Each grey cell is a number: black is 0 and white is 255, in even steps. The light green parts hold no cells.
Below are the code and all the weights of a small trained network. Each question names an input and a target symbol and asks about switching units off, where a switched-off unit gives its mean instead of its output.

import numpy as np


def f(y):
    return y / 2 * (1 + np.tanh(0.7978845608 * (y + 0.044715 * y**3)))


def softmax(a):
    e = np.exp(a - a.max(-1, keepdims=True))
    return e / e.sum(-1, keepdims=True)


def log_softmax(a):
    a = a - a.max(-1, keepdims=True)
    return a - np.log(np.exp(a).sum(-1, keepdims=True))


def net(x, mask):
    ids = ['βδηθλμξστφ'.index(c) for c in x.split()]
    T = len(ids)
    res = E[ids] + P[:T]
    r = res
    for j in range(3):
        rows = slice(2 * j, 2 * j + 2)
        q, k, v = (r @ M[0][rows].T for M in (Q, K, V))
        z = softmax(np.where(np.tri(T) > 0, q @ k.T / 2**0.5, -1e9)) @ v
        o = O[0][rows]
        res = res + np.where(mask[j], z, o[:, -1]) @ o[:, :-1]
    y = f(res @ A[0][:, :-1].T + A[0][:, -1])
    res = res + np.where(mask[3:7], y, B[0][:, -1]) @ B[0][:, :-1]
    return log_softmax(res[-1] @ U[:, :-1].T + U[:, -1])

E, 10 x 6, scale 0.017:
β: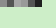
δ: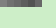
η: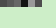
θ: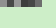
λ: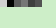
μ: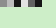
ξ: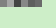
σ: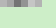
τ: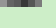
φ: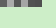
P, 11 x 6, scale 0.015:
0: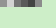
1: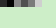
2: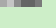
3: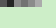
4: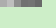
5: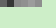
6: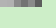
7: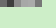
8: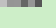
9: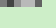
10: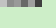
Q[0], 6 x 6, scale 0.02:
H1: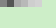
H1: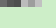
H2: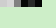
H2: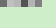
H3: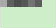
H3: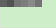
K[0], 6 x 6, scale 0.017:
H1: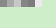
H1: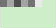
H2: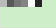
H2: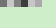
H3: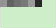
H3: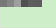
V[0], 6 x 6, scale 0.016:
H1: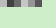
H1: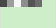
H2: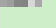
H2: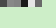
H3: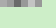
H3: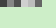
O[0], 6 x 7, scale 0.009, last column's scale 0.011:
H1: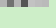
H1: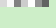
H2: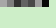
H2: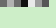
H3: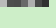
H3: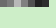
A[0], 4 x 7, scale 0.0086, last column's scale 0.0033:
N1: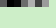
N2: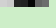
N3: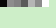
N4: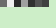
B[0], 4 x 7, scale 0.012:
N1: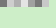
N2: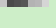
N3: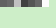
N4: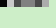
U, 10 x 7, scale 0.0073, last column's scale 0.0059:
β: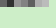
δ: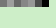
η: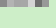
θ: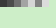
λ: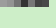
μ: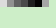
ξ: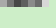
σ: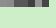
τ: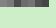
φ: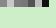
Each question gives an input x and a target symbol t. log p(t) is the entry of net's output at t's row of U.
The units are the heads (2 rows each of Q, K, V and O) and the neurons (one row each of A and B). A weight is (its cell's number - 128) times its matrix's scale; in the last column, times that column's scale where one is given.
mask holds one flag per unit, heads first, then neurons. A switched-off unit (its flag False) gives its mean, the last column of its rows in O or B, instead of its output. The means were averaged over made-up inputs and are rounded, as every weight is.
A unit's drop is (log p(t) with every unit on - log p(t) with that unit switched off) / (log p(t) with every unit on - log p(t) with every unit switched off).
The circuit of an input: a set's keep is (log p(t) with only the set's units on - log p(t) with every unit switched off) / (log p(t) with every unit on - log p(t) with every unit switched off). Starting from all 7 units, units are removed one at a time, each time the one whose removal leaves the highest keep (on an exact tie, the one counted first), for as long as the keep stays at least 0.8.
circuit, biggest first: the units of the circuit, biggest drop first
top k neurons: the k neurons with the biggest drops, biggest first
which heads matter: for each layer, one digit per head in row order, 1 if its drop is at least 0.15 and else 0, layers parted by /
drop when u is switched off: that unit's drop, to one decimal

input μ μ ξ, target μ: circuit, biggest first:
H3
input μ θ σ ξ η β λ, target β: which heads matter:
110
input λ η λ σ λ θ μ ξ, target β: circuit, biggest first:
H1; H2
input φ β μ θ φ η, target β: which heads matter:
001
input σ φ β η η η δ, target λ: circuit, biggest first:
H2; N3
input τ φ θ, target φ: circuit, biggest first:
H3; H1
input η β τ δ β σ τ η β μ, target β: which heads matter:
100
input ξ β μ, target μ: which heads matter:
011
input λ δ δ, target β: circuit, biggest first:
H1; H2
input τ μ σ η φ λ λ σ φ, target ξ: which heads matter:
010
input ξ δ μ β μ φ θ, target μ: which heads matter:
011
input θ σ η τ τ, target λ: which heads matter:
010
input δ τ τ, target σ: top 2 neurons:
N1; N4
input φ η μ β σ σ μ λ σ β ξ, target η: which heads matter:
100
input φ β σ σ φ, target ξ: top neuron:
N2
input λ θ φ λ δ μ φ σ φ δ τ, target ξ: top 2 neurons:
N2; N3
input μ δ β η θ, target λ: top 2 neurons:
N3; N1
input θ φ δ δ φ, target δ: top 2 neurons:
N4; N2
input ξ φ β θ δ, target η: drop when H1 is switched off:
1.1
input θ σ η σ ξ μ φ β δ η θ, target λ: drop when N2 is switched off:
0.0
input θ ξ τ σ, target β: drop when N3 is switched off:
0.1
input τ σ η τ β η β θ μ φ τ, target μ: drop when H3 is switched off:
0.8
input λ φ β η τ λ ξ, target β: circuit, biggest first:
H1
